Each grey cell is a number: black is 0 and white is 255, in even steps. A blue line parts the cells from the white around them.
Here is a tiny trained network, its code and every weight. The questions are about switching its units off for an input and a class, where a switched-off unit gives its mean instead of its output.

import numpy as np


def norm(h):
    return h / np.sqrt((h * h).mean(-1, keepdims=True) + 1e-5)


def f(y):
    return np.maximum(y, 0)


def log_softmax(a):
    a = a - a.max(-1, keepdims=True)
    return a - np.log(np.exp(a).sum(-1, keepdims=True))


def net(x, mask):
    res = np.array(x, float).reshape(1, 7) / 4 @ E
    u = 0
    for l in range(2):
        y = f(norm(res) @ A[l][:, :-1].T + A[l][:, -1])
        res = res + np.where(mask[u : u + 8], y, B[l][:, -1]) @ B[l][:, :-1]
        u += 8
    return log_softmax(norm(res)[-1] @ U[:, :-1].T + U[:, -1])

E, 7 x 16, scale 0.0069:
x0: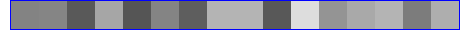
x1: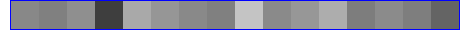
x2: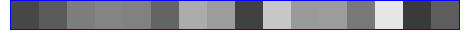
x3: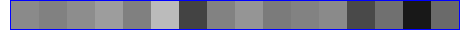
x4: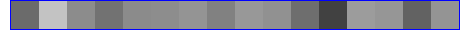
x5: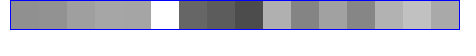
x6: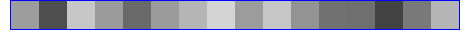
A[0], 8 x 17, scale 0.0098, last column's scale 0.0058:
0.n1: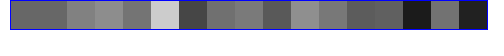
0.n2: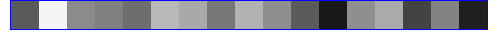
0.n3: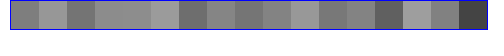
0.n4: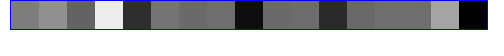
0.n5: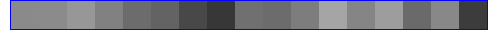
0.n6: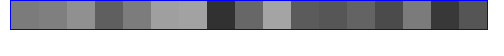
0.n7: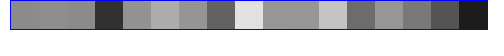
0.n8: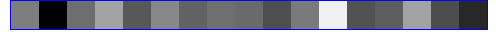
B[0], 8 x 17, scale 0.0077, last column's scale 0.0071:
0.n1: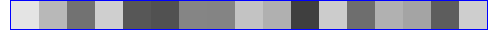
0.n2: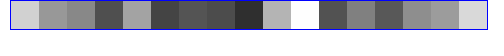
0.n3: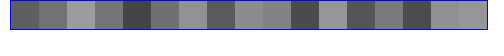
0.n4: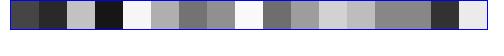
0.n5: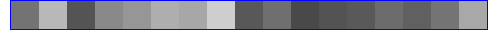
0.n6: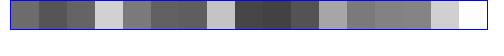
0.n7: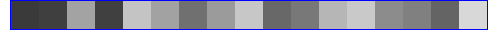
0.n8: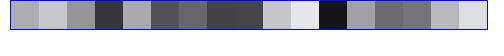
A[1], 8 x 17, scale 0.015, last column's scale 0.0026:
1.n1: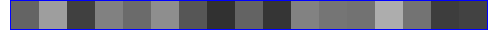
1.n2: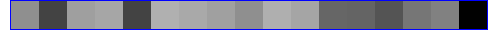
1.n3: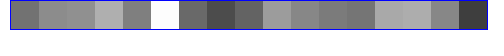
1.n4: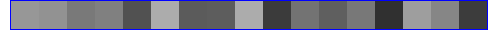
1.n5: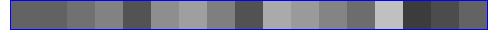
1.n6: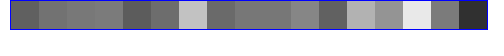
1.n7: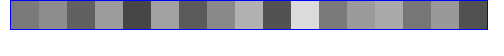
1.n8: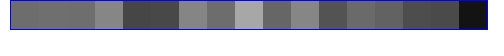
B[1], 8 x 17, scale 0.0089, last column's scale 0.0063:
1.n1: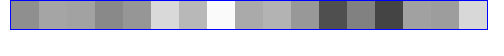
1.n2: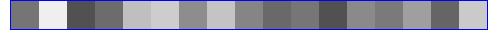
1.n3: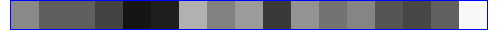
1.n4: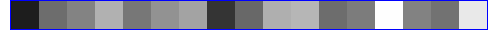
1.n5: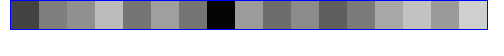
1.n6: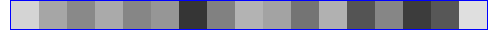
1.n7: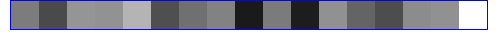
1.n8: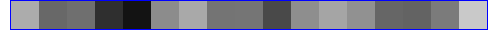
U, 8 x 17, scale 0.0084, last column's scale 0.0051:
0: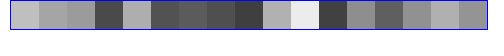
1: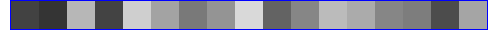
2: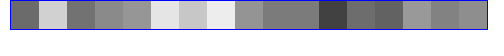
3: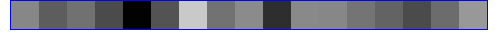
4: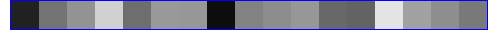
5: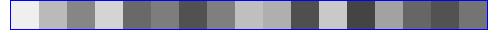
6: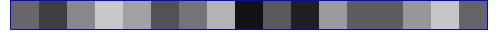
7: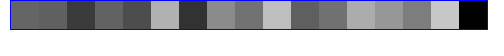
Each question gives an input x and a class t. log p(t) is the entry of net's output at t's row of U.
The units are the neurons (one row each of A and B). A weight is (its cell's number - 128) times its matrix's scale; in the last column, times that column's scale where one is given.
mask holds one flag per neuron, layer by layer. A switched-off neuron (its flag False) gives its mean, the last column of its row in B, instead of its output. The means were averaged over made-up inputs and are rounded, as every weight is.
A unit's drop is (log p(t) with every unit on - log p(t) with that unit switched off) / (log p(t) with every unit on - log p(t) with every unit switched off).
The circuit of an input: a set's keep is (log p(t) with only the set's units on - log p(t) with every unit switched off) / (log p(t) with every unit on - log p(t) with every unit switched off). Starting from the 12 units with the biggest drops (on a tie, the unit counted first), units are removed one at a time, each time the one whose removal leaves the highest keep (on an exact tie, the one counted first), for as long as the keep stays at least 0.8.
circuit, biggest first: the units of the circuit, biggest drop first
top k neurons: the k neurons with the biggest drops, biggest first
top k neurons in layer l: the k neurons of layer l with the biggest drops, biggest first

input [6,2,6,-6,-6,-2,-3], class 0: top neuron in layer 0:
(0.n8)
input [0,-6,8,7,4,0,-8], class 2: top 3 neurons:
(1.n1 0.n5 1.n4)
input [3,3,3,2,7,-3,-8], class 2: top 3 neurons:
(1.n1 0.n8 0.n5)
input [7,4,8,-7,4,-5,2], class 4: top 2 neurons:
(1.n5 0.n6)
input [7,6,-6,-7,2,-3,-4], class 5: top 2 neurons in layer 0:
(0.n4 0.n6)
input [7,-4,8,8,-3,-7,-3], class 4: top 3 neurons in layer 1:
(1.n5 1.n3 1.n6)
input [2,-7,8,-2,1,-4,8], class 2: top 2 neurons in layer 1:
(1.n2 1.n4)
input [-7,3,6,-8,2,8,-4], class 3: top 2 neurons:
(1.n3 0.n1)
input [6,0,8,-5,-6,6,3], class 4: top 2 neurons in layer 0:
(0.n2 0.n6)
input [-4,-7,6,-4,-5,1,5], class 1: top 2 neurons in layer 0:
(0.n4 0.n2)
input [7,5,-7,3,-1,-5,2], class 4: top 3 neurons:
(1.n4 0.n4 0.n6)
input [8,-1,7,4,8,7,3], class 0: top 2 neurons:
(0.n2 0.n6)
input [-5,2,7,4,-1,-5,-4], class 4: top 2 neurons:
(1.n5 1.n3)
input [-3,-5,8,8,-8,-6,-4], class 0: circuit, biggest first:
(0.n8)
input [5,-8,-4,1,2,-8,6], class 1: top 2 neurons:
(0.n4 1.n3)
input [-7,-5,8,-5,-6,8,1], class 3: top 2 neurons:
(1.n3 1.n4)
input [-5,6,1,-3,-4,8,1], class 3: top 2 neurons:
(1.n3 0.n4)
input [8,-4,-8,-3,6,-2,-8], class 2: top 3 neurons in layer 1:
(1.n1 1.n5 1.n6)
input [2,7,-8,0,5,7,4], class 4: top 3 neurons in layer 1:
(1.n4 1.n8 1.n1)
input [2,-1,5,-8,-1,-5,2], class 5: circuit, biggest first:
(1.n6)
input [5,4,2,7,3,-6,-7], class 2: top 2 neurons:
(1.n1 0.n4)
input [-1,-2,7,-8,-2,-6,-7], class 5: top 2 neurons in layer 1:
(1.n6 1.n2)
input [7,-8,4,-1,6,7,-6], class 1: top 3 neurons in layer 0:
(0.n4 0.n8 0.n6)
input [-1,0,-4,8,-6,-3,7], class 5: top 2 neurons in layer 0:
(0.n1 0.n2)
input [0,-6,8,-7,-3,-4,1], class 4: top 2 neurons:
(1.n5 0.n7)
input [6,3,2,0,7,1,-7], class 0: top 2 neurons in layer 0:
(0.n2 0.n6)
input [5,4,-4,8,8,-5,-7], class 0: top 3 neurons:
(0.n2 1.n6 1.n7)
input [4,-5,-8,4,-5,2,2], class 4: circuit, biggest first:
(1.n4)
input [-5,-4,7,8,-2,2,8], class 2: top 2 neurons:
(1.n2 1.n4)
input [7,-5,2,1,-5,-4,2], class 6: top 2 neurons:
(1.n7 0.n2)
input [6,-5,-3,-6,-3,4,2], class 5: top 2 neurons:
(1.n6 0.n6)
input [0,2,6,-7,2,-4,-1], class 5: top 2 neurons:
(1.n6 1.n4)
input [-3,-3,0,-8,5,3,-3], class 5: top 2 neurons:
(1.n6 0.n8)
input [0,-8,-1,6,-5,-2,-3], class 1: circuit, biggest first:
(0.n4)
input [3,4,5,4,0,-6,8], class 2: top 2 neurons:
(1.n2 0.n4)
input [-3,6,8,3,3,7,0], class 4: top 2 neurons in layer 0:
(0.n4 0.n7)
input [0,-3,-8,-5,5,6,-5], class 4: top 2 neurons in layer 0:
(0.n8 0.n3)
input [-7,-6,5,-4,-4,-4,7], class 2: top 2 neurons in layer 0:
(0.n7 0.n2)
